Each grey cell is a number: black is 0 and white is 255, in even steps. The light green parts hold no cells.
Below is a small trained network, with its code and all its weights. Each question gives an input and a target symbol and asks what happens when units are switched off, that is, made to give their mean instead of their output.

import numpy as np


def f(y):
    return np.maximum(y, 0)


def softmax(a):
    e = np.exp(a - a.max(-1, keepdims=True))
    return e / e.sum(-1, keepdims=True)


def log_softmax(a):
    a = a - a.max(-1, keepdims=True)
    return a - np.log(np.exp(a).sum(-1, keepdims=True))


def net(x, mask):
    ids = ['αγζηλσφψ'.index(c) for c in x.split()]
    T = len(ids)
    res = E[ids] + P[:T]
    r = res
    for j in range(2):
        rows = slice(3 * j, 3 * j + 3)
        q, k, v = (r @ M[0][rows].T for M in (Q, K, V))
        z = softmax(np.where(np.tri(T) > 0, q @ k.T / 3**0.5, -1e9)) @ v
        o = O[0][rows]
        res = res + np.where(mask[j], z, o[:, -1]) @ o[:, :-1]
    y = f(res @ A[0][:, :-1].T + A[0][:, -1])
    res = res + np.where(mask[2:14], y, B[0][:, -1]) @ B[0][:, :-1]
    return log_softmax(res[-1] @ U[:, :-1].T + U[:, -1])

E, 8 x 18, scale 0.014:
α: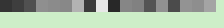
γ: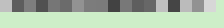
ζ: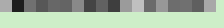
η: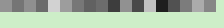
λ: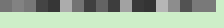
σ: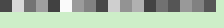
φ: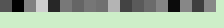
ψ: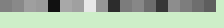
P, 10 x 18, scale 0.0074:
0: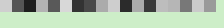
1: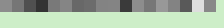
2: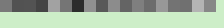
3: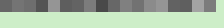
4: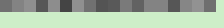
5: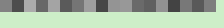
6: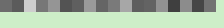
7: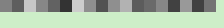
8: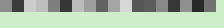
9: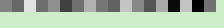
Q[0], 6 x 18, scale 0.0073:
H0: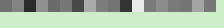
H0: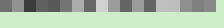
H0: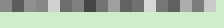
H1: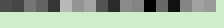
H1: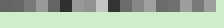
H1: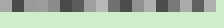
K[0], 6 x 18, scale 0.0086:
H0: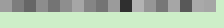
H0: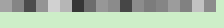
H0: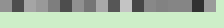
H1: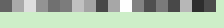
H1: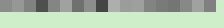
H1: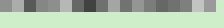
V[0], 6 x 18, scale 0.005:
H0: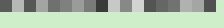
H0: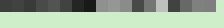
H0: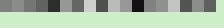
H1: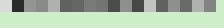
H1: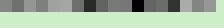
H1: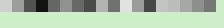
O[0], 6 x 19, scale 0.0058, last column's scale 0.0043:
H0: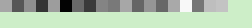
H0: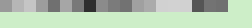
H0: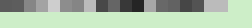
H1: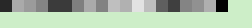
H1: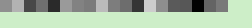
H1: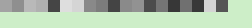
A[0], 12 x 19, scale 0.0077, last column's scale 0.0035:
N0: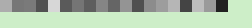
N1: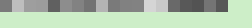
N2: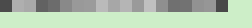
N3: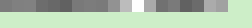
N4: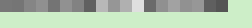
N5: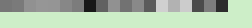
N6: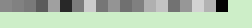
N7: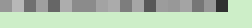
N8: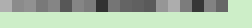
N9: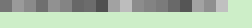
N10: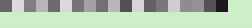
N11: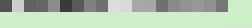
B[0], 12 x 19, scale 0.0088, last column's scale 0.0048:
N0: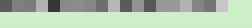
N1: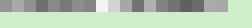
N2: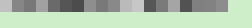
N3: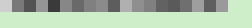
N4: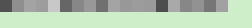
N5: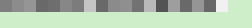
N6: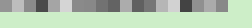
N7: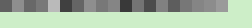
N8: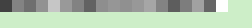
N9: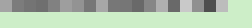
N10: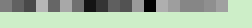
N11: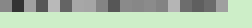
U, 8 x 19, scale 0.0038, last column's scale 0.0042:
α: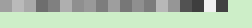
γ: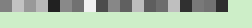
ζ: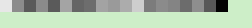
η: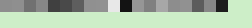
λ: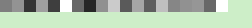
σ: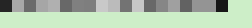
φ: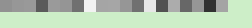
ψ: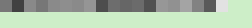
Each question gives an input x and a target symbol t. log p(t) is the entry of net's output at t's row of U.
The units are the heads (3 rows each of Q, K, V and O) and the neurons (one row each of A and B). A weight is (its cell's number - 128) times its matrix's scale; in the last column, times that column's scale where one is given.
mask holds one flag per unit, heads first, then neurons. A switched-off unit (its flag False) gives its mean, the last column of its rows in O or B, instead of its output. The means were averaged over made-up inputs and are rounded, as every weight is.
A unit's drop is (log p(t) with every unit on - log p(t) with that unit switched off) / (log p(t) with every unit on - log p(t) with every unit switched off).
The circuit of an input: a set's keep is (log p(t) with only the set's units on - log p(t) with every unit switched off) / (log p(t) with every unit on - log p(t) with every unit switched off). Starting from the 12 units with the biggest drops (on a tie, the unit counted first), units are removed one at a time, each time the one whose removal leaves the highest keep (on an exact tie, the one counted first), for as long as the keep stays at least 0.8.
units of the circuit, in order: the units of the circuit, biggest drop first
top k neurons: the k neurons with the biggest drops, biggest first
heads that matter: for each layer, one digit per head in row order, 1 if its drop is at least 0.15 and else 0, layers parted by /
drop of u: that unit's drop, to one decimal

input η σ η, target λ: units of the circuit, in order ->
N0, H0
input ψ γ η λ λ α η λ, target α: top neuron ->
N1
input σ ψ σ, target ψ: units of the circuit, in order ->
H0, N11
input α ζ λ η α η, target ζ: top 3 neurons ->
N2, N3, N5
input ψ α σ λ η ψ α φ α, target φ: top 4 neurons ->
N5, N4, N10, N0
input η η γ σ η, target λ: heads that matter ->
10
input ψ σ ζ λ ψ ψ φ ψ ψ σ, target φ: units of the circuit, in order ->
H0, H1, N11, N5
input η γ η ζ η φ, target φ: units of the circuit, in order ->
H0, N5, H1, N1
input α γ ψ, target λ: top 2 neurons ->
N10, N5
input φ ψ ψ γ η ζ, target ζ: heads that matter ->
01
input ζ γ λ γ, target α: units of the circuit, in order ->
H1, N1, H0
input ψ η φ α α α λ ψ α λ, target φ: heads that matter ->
10
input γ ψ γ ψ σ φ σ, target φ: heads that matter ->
11
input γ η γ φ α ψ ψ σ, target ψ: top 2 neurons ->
N11, N10
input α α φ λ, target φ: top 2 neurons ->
N5, N1
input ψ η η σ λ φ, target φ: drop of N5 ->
1.1
